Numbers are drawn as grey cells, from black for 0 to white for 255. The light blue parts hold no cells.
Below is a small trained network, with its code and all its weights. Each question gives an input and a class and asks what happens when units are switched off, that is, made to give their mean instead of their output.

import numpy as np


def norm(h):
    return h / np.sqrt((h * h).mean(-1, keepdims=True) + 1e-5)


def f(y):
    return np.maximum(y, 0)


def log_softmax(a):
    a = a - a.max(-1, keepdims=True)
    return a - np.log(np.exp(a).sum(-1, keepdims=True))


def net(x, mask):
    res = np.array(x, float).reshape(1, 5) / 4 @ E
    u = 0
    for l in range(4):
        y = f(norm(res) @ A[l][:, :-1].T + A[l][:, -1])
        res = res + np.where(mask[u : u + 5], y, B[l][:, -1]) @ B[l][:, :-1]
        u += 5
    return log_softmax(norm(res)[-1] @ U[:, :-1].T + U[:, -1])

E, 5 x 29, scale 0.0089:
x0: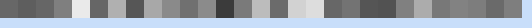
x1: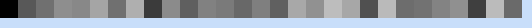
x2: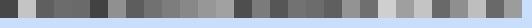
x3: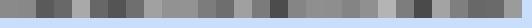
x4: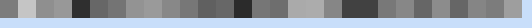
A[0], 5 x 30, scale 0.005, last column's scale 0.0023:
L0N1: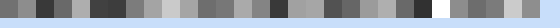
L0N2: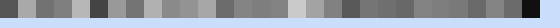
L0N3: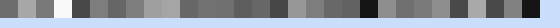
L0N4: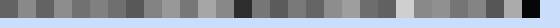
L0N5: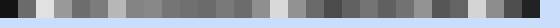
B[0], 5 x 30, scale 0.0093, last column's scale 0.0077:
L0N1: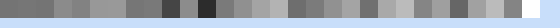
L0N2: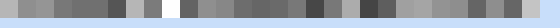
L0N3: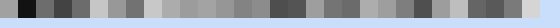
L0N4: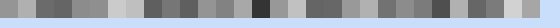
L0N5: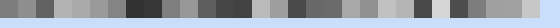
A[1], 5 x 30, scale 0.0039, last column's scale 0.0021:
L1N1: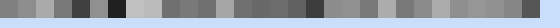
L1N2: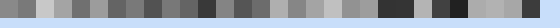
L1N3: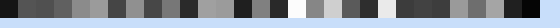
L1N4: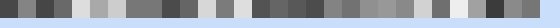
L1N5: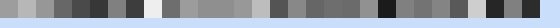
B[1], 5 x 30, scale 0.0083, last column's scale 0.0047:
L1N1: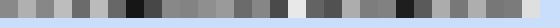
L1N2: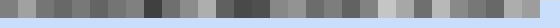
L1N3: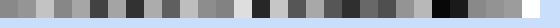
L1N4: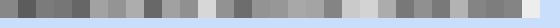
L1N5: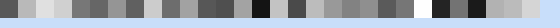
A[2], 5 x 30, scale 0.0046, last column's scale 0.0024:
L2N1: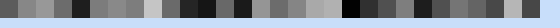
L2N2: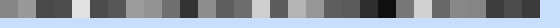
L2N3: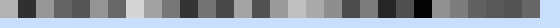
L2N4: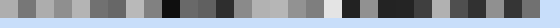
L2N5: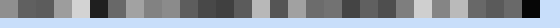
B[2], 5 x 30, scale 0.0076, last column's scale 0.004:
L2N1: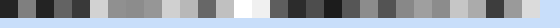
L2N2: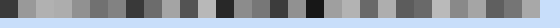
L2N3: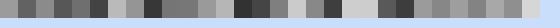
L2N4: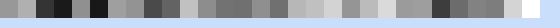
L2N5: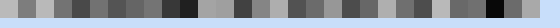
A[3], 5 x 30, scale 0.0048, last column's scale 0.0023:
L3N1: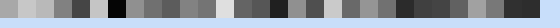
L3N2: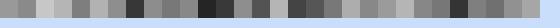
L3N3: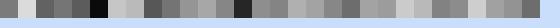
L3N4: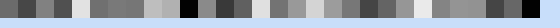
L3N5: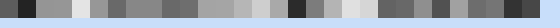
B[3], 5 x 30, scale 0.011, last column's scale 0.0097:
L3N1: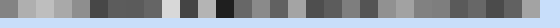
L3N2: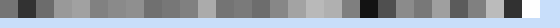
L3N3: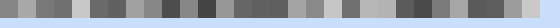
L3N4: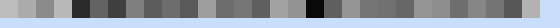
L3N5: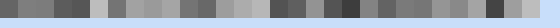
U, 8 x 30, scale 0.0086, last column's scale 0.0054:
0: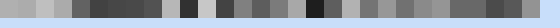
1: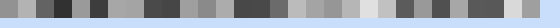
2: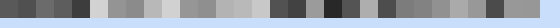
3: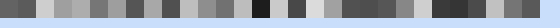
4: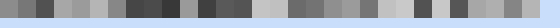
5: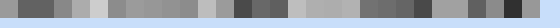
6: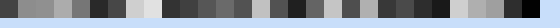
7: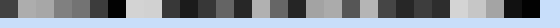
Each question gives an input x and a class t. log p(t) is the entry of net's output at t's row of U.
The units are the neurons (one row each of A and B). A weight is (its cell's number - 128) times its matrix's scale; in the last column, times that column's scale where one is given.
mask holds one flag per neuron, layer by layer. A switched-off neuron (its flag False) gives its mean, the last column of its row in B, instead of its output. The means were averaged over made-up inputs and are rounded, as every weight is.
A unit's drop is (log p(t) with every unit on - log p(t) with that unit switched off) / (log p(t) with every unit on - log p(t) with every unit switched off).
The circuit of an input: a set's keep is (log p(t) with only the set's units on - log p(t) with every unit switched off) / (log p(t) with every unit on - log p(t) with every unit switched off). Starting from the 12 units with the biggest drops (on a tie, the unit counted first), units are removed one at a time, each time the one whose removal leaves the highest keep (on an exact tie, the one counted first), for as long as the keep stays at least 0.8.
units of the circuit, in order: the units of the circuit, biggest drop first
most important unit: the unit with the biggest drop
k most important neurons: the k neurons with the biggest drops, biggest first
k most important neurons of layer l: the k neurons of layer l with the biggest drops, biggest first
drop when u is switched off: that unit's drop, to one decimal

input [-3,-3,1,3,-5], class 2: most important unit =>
L3N5
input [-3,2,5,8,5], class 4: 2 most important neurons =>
[L0N1; L2N4]
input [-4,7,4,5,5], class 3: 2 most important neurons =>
[L1N3; L0N5]
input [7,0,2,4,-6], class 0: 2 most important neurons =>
[L3N4; L0N2]
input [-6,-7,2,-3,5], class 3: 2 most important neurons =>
[L1N5; L0N2]
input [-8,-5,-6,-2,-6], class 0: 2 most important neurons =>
[L3N1; L0N3]
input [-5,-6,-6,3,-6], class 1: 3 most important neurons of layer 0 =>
[L0N3; L0N2; L0N1]
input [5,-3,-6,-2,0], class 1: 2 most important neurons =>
[L2N4; L2N3]
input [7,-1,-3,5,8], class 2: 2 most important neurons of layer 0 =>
[L0N3; L0N1]
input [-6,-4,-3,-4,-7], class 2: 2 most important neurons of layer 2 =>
[L2N5; L2N2]
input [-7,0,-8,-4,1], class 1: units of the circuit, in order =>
[L2N4; L2N3]
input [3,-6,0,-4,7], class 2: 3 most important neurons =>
[L2N1; L0N3; L1N3]
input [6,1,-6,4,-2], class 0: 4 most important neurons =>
[L0N2; L3N4; L2N2; L2N5]
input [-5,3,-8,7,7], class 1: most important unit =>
L2N4
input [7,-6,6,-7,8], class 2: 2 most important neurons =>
[L0N3; L2N1]
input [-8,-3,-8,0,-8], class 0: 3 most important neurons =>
[L3N1; L0N3; L1N1]
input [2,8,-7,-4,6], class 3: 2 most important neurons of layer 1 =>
[L1N3; L1N4]
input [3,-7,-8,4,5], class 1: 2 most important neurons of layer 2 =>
[L2N4; L2N3]
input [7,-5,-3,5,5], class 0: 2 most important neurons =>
[L0N2; L3N4]
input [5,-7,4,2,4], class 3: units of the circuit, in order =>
[L1N5]
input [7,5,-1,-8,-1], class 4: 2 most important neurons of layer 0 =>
[L0N5; L0N3]
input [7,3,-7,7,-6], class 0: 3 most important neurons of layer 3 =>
[L3N4; L3N2; L3N3]
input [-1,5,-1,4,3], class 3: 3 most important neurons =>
[L1N3; L0N5; L3N2]
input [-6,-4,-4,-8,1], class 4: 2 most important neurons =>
[L0N5; L0N2]
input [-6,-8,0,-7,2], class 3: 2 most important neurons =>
[L1N5; L3N2]
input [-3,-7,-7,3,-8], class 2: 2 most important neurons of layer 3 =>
[L3N5; L3N3]
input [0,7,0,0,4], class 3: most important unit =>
L1N3
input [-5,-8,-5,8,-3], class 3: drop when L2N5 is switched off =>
0.0
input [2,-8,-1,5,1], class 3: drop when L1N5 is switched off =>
0.1
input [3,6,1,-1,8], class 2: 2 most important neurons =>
[L0N3; L2N1]
